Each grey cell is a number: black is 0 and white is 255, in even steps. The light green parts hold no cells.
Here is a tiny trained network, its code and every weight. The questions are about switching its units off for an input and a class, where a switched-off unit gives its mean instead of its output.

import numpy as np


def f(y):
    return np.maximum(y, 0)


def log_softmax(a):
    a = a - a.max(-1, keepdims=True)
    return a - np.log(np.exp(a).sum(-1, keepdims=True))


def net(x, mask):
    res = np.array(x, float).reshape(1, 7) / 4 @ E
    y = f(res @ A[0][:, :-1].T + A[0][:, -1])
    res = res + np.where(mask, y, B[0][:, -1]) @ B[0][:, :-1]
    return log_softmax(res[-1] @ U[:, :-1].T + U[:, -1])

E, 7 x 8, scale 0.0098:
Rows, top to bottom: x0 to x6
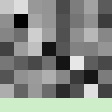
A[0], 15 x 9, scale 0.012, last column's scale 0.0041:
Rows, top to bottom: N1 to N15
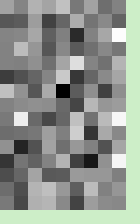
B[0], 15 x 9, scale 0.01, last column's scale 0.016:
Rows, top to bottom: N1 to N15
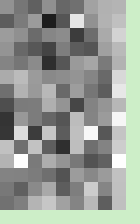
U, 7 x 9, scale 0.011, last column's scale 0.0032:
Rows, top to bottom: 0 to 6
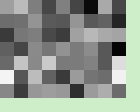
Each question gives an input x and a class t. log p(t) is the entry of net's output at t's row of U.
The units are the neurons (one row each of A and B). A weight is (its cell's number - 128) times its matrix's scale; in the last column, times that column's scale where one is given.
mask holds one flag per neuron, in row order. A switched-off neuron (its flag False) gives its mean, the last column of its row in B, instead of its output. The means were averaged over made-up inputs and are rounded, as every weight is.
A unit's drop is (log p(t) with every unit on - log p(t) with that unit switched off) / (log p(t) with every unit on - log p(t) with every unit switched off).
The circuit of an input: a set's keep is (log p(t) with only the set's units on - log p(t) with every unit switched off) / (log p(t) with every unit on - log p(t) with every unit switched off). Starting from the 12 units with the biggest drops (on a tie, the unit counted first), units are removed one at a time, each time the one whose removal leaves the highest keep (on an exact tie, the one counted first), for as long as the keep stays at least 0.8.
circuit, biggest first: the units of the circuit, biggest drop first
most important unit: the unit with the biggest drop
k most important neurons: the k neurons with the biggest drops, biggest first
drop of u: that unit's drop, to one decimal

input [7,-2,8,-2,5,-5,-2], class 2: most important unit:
N12
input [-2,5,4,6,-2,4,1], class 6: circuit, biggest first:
[N9; N10; N11; N7]
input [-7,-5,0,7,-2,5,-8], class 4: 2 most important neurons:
[N10; N12]
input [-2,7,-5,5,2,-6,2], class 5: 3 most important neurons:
[N11; N9; N10]
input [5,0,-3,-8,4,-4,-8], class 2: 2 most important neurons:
[N12; N5]
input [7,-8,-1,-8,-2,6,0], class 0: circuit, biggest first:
[N10; N4]
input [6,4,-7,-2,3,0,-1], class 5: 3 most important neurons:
[N11; N12; N10]
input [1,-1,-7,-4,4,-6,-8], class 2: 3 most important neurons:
[N5; N9; N7]
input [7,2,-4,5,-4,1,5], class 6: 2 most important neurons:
[N12; N10]
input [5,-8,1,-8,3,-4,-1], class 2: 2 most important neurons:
[N12; N9]
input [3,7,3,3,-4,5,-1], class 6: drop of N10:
0.2
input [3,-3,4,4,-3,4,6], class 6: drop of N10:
0.1
